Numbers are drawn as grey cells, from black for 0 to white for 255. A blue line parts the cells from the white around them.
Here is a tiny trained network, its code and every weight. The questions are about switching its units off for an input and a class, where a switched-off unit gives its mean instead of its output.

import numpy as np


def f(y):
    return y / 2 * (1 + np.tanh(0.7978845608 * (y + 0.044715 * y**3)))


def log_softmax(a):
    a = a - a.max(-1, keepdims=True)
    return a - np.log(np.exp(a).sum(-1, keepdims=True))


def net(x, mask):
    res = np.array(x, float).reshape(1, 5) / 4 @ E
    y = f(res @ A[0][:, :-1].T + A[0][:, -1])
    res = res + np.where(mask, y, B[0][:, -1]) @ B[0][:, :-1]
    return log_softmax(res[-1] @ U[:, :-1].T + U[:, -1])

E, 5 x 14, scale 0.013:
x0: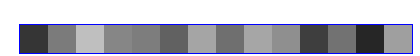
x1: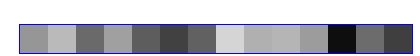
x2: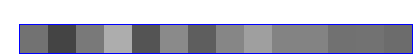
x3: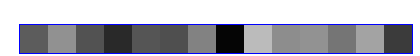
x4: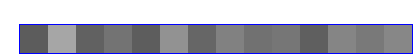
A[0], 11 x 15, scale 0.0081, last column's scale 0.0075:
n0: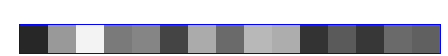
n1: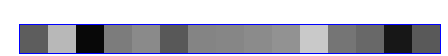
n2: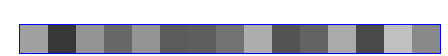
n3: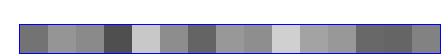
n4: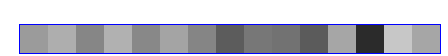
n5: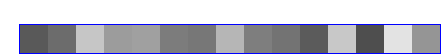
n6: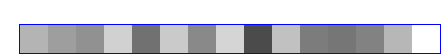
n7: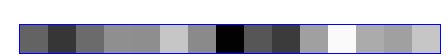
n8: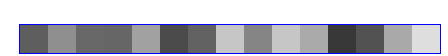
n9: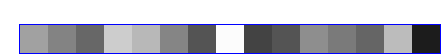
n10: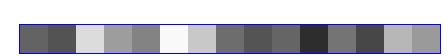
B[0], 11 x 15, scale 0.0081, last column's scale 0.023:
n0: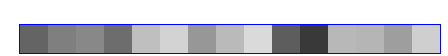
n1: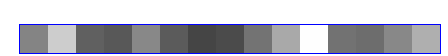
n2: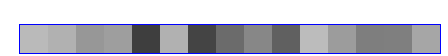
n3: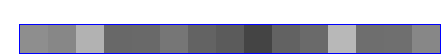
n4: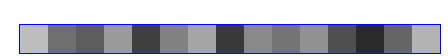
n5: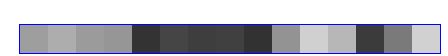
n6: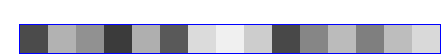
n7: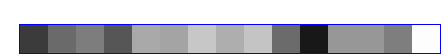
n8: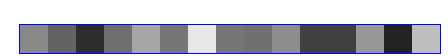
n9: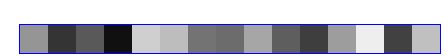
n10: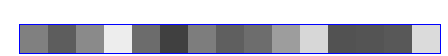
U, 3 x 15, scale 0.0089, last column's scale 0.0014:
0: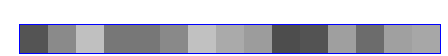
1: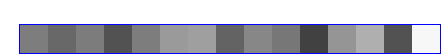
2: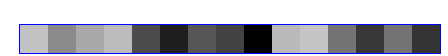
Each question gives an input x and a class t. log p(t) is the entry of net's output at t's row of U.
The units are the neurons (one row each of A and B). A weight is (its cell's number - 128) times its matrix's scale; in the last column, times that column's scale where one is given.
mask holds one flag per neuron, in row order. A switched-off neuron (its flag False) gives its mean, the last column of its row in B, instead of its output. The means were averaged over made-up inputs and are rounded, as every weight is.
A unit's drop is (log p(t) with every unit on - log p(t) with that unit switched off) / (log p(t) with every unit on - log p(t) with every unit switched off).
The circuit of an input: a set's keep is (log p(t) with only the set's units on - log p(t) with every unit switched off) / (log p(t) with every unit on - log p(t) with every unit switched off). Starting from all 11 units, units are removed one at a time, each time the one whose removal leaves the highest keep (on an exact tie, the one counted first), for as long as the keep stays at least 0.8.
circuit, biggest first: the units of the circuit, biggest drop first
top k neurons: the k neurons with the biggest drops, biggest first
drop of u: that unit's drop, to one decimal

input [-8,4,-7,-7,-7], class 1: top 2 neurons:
(n9, n8)
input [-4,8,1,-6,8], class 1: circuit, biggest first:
(n9)
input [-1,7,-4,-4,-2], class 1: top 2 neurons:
(n9, n8)
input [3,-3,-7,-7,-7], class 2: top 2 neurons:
(n5, n10)
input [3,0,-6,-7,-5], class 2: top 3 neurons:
(n5, n7, n10)
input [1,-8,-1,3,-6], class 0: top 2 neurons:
(n7, n9)
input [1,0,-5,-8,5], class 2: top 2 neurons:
(n5, n7)
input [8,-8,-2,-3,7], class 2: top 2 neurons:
(n10, n5)
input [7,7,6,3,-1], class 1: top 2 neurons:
(n8, n6)
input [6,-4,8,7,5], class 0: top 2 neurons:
(n9, n8)
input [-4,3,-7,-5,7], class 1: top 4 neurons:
(n9, n8, n7, n0)
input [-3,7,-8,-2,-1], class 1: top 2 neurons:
(n8, n9)
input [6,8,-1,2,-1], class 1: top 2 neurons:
(n8, n6)
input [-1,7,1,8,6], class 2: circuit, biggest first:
(n1)
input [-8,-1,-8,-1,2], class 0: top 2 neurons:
(n8, n6)
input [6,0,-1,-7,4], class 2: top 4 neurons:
(n5, n10, n7, n4)
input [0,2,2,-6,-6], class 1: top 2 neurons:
(n9, n8)
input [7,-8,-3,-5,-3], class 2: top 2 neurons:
(n5, n10)
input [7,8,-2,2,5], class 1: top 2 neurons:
(n8, n6)
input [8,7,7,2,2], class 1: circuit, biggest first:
(n8)
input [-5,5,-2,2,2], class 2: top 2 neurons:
(n7, n1)
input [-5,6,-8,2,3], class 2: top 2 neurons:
(n7, n1)
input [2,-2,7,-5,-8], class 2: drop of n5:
0.3
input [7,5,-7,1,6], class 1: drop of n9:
-0.2
